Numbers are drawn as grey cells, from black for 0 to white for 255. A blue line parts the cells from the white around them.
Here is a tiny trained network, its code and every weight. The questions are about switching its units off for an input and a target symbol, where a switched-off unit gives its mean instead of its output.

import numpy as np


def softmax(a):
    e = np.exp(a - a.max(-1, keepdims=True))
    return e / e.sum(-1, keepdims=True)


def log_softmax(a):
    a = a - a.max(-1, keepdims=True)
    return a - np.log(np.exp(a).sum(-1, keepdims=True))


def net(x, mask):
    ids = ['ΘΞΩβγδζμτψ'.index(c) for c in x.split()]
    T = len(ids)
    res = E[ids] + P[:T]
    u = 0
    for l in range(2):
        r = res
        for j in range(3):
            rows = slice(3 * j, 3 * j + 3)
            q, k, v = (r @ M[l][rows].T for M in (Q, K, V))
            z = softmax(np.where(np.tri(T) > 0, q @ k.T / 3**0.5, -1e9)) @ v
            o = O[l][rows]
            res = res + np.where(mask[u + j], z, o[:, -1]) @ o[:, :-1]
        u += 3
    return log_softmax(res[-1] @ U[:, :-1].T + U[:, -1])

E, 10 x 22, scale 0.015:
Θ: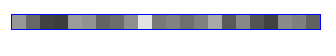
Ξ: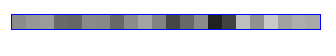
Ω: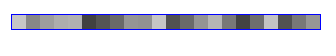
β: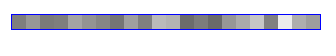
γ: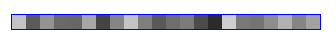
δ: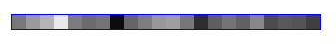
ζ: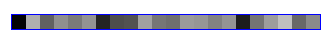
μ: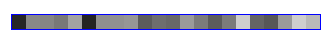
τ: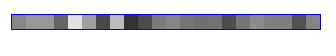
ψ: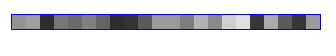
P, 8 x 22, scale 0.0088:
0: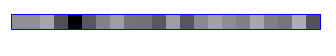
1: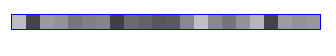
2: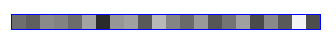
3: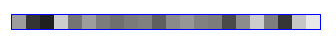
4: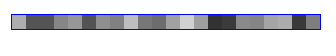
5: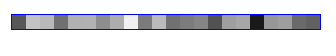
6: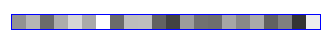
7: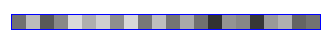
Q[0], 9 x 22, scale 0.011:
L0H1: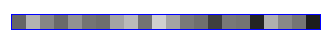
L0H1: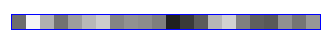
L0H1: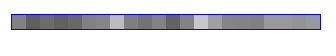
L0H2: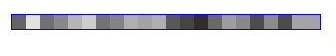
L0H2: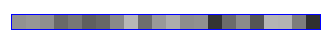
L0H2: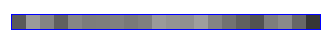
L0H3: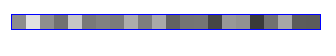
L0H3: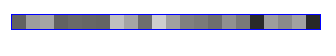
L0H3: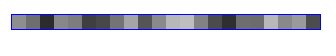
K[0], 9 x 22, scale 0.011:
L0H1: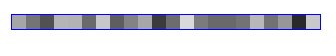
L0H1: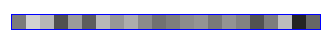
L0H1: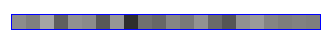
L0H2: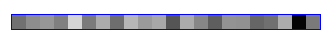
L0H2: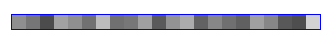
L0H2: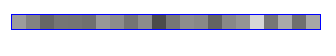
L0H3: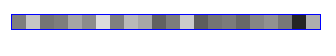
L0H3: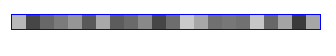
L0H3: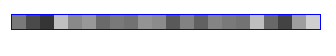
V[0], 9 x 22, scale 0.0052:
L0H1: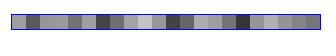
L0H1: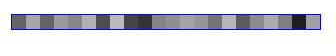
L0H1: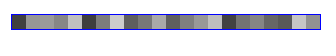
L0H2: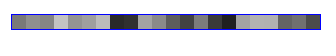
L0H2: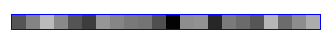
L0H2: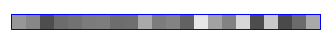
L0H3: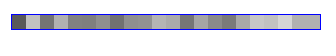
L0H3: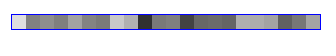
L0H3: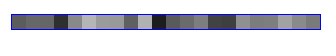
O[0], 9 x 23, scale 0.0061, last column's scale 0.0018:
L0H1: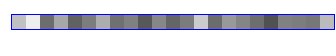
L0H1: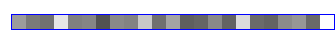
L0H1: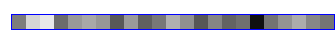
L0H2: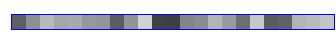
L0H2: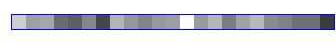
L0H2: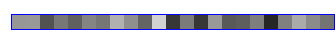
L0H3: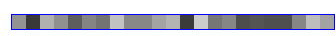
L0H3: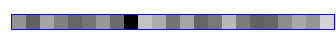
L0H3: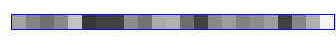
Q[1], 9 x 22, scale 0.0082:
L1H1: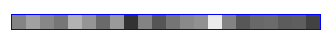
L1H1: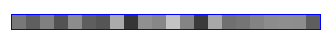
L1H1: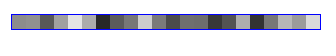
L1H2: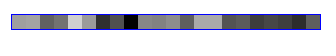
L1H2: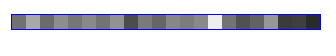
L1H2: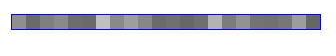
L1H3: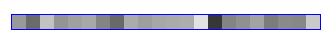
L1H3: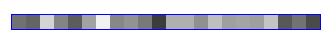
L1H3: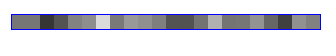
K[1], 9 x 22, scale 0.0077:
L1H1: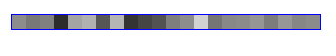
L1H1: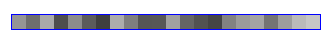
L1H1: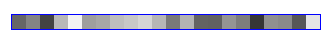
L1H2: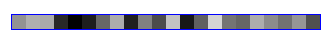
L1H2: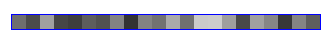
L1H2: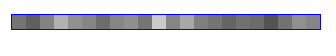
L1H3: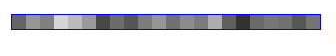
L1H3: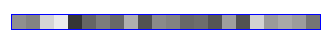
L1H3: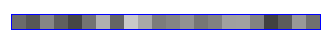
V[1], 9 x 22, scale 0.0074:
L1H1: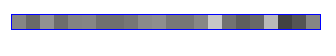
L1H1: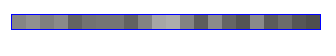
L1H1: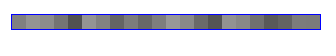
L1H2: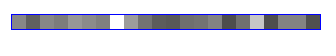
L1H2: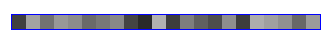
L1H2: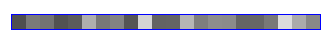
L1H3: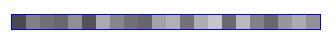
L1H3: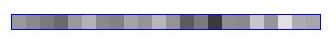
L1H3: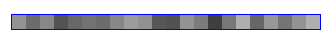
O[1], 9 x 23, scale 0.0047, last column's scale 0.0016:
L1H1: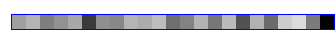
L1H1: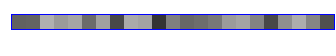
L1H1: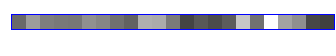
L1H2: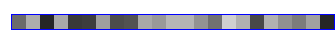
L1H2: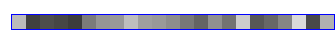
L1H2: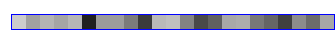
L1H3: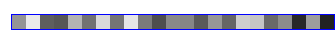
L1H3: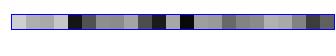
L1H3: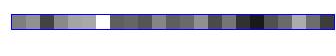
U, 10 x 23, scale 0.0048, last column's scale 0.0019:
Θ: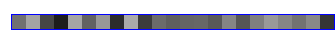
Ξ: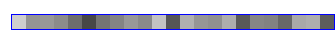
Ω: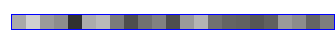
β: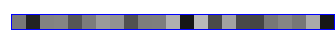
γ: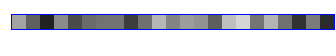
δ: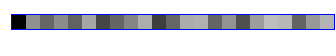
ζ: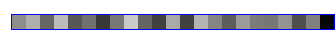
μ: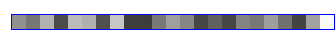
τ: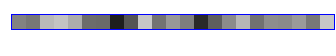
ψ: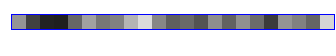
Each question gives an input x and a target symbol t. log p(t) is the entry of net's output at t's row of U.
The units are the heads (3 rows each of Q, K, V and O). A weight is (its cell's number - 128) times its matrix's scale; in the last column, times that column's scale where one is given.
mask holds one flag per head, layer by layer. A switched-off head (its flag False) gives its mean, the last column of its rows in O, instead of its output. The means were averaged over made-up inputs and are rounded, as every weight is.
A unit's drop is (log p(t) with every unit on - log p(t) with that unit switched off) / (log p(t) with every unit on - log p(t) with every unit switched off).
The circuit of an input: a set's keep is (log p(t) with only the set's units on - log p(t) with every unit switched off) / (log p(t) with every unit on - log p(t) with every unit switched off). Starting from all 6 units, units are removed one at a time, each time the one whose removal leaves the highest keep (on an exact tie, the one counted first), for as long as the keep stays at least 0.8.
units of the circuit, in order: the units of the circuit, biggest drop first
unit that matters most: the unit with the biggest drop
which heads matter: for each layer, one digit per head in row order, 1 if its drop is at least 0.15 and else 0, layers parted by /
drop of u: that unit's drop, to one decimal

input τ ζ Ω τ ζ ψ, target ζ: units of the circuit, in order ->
(L0H3)
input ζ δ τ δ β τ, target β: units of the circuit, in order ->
(L0H3; L0H2)
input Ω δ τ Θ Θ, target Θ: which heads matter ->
101 / 000
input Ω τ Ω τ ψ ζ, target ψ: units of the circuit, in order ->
(L0H2; L0H1)
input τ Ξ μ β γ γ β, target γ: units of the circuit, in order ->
(L0H1; L0H2)
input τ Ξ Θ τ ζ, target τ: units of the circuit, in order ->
(L0H3; L0H1)
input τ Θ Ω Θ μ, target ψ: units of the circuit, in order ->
(L1H2; L0H2)
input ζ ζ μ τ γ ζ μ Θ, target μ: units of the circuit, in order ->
(L0H1; L1H1)
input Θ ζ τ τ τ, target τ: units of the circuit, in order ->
(L0H1; L0H3; L0H2)
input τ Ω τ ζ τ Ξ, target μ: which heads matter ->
000 / 110
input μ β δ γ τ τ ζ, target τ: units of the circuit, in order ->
(L0H1; L0H3)
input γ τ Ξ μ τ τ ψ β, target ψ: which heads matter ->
010 / 000
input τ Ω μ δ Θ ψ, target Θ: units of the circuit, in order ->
(L0H3; L0H1; L0H2)
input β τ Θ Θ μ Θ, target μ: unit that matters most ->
L0H2
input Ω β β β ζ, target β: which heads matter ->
001 / 000
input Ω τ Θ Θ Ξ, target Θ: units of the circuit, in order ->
(L0H1; L0H3)
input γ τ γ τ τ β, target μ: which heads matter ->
000 / 110
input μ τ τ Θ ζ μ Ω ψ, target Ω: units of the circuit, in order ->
(L0H3; L0H1)
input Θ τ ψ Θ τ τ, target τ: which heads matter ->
101 / 000
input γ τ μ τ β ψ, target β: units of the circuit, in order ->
(L0H3)
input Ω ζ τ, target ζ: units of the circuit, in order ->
(L0H3; L0H1)
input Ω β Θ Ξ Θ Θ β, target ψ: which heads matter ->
010 / 010
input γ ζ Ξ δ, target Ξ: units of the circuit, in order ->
(L0H2; L0H1)
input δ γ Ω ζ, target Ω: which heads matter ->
101 / 000
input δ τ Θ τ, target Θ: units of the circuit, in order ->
(L0H1; L0H3; L0H2)
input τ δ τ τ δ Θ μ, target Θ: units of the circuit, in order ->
(L0H1; L0H3)
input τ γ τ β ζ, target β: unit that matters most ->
L0H3
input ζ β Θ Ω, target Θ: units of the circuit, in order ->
(L0H3; L0H1; L0H2)
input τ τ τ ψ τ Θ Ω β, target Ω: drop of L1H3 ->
0.0
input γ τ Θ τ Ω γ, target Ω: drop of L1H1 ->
-0.1
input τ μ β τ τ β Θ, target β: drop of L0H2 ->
0.2
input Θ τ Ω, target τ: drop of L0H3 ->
0.5
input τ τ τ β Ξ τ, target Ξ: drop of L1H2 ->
0.0
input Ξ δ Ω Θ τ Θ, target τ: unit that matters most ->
L0H2
